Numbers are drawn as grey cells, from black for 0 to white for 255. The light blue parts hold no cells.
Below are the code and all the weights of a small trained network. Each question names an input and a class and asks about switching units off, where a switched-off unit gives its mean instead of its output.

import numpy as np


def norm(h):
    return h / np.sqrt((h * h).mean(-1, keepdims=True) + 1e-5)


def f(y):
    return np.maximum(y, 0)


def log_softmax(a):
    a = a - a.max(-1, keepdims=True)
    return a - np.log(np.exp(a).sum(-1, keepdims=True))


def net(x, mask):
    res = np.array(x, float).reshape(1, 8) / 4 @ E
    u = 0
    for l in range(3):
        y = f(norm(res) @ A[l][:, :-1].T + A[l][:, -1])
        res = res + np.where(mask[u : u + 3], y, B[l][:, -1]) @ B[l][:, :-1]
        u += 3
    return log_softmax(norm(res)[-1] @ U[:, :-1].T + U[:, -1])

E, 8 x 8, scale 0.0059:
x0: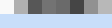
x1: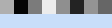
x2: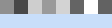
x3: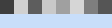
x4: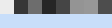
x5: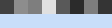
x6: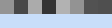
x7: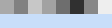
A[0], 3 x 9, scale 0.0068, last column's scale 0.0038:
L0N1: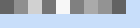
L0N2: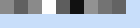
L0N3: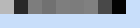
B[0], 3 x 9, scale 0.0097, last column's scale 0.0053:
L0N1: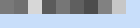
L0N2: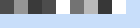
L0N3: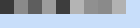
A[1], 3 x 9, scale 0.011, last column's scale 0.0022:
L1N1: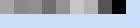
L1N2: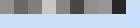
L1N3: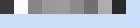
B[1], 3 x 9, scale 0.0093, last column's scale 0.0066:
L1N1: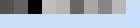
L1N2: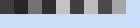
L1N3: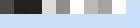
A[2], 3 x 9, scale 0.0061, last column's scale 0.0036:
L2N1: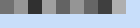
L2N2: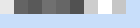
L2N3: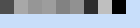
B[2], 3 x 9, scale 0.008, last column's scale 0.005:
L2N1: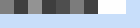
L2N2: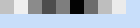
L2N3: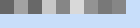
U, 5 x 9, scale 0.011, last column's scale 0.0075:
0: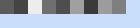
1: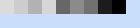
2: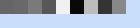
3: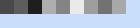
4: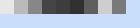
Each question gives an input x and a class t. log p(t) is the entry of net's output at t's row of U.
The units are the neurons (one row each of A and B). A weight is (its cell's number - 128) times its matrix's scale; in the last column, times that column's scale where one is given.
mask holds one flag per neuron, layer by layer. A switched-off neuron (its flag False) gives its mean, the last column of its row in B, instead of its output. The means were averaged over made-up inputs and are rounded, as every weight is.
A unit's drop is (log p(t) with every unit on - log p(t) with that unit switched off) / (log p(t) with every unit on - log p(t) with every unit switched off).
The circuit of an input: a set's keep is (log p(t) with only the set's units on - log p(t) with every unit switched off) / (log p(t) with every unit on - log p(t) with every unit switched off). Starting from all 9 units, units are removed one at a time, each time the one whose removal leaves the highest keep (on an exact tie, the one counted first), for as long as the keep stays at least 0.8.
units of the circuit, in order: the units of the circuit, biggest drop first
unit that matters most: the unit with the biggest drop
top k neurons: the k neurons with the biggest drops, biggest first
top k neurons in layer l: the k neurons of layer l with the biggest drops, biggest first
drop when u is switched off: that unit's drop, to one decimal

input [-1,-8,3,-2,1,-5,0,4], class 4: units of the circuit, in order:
[L0N2; L2N2]
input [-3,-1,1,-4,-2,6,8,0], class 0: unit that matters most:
L1N1
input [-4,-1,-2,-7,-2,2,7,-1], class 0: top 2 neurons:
[L0N2; L1N3]
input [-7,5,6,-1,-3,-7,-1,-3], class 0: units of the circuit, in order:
[L0N1; L0N2]
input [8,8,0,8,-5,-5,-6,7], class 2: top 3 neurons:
[L1N2; L0N3; L2N2]
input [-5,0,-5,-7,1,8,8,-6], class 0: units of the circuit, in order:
[L0N2; L1N1]
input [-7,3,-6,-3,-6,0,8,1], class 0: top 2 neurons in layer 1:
[L1N3; L1N1]
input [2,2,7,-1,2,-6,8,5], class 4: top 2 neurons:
[L0N2; L2N2]
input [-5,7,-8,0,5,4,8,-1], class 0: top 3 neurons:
[L1N3; L2N1; L1N1]
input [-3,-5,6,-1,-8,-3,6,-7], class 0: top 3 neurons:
[L0N1; L0N2; L0N3]
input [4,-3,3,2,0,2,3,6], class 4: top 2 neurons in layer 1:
[L1N2; L1N1]
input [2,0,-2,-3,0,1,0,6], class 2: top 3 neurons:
[L1N2; L2N1; L0N2]
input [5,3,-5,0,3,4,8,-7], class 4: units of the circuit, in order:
[L1N3; L0N2]
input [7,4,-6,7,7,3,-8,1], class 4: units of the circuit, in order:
[L1N3]
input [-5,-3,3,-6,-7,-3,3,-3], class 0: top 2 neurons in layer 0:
[L0N1; L0N2]
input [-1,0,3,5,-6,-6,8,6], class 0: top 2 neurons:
[L0N1; L0N2]
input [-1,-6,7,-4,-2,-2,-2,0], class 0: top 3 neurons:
[L0N1; L0N2; L2N2]
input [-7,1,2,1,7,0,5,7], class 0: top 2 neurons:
[L0N2; L1N3]
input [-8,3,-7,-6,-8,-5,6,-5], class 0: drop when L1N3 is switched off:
0.5
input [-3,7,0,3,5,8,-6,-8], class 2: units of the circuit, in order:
[L1N3]
